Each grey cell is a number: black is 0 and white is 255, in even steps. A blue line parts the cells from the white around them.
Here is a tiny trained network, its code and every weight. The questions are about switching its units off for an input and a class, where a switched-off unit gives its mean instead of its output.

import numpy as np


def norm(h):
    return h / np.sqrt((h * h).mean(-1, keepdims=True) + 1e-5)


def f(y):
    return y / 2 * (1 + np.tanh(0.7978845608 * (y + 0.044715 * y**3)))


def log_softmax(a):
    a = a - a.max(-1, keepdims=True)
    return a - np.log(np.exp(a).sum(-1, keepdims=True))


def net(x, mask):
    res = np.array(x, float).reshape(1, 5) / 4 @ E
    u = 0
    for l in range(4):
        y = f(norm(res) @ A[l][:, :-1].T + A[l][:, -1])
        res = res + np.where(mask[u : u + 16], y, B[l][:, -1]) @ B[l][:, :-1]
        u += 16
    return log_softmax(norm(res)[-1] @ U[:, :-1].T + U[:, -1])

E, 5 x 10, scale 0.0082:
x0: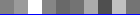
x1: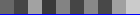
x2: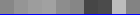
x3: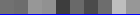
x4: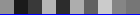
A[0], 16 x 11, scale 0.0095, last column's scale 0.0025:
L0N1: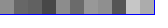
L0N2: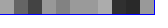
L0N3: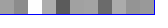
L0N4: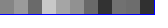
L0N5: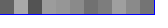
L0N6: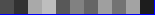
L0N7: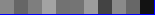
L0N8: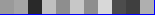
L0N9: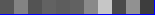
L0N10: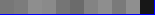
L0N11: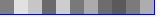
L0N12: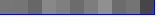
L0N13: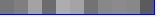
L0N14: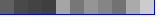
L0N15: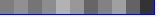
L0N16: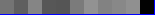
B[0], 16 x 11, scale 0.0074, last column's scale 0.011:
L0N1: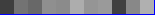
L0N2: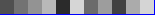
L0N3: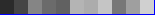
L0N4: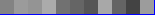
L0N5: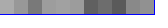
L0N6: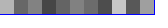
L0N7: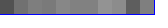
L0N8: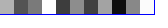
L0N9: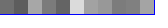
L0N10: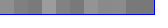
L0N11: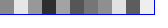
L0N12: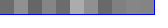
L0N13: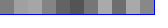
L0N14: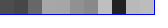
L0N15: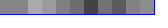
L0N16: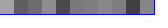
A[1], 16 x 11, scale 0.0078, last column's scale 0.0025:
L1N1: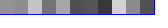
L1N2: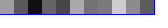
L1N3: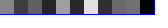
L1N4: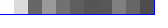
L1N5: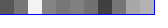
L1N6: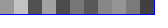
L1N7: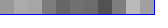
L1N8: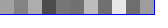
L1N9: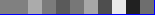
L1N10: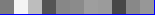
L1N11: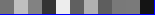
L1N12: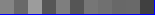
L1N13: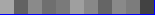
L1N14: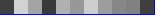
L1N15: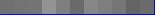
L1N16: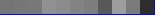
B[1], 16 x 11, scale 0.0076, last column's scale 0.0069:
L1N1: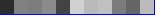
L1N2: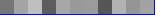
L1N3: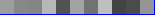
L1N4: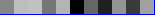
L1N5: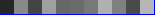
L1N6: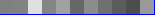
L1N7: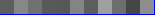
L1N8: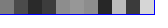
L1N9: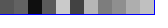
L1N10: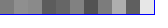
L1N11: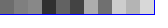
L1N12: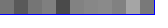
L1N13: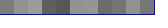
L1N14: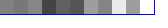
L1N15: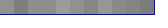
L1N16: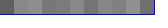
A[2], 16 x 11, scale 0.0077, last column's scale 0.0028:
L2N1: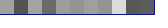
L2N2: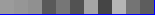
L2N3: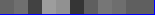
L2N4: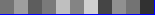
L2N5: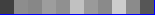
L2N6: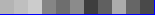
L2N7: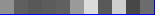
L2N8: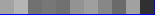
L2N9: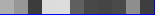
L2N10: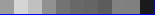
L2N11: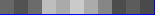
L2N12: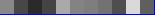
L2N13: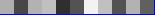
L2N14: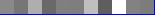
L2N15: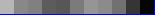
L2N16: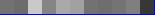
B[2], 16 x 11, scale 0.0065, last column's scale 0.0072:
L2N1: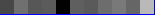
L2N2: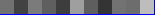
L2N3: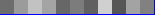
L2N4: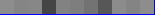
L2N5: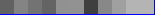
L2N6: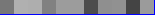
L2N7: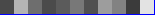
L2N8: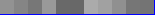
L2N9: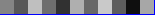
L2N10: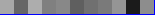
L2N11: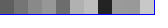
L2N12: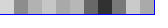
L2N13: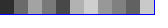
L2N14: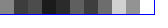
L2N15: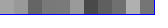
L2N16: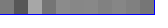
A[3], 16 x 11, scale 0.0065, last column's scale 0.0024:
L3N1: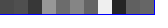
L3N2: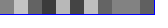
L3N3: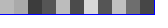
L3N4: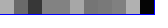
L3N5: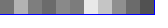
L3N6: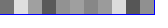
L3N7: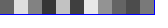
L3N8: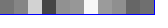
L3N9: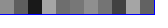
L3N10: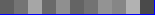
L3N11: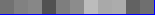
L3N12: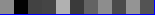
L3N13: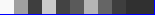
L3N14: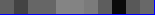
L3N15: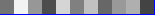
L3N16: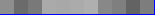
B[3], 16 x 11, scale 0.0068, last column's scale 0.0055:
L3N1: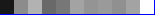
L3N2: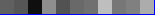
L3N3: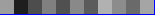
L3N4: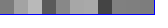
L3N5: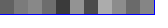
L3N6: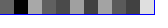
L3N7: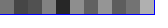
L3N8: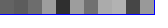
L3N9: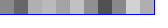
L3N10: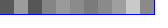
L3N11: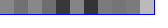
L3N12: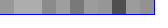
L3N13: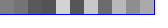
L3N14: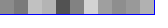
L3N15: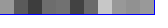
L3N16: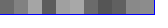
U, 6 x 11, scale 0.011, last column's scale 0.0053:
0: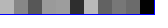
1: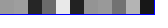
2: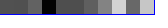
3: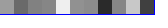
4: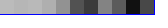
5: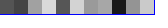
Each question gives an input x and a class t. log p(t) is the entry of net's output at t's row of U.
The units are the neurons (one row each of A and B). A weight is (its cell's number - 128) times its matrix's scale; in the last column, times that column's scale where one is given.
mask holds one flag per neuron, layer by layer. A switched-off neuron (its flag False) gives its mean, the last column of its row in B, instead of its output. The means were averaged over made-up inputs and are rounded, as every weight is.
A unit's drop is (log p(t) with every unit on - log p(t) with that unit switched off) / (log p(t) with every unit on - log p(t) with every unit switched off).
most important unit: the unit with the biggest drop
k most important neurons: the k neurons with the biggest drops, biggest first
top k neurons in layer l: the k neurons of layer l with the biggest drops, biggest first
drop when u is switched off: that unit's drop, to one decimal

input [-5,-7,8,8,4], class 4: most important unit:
L0N3
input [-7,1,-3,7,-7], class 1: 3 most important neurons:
L0N8, L0N14, L0N2
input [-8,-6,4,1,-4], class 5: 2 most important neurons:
L0N8, L0N2
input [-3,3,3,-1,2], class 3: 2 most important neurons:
L0N8, L2N12
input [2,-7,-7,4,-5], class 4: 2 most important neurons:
L0N8, L0N11
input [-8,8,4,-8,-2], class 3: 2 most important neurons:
L0N8, L2N12
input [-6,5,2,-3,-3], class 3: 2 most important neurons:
L0N14, L0N8
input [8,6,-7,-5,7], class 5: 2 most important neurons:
L0N11, L1N14
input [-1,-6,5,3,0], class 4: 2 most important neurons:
L0N14, L1N4
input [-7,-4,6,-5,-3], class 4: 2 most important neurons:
L0N3, L1N4
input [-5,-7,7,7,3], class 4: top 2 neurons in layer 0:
L0N3, L0N14
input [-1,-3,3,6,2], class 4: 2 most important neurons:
L0N11, L1N14
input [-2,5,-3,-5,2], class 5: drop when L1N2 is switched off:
0.0
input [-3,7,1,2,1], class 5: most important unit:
L0N11
